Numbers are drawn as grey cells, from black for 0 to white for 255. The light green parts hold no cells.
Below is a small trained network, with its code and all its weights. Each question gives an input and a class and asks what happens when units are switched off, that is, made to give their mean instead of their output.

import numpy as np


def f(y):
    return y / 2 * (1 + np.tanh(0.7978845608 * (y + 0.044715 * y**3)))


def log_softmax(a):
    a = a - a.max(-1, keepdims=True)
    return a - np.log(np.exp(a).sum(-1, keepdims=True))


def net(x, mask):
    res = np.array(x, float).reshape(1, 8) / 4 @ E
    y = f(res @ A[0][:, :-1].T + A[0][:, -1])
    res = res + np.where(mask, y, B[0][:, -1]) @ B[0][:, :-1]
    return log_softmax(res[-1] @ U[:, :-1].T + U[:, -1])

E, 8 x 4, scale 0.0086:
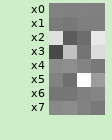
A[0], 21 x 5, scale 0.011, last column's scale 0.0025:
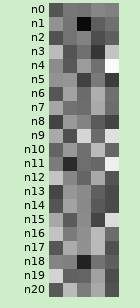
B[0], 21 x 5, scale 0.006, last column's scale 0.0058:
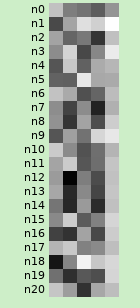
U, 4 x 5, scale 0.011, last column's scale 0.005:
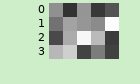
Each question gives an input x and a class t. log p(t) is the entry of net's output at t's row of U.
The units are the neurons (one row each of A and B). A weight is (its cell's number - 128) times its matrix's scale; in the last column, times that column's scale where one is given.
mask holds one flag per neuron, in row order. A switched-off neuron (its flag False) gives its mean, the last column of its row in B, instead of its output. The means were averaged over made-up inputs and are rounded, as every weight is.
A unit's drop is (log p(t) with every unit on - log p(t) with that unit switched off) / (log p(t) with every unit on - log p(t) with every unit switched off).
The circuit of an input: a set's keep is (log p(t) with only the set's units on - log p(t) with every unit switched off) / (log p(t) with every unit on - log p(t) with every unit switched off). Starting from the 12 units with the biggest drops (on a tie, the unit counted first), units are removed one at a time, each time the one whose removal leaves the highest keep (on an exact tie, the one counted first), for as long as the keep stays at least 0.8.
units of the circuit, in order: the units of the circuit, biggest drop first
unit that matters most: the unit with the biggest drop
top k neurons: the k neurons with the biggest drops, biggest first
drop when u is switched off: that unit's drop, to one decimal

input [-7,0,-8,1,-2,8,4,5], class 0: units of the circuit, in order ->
(n13, n14)
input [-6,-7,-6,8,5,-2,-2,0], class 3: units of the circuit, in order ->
(n20, n6)
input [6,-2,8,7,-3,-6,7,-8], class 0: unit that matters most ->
n12
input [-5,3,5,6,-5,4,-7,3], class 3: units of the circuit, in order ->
(n18, n1)
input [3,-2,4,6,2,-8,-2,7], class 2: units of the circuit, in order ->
(n18, n1)
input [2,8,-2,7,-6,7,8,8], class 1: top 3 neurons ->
(n1, n18, n20)
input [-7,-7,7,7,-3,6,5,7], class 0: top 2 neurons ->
(n16, n12)
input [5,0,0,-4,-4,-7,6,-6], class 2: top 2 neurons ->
(n1, n18)
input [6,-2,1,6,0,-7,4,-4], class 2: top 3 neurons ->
(n18, n1, n5)
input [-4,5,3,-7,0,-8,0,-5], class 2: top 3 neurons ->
(n1, n18, n5)
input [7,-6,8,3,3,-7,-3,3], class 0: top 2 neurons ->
(n12, n19)
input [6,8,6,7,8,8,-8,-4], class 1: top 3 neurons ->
(n1, n18, n10)
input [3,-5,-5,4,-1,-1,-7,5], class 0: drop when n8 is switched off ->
0.2
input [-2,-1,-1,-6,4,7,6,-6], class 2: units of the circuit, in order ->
(n9)
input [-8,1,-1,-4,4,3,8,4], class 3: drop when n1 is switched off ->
0.3
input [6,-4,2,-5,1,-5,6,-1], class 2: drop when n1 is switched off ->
0.4
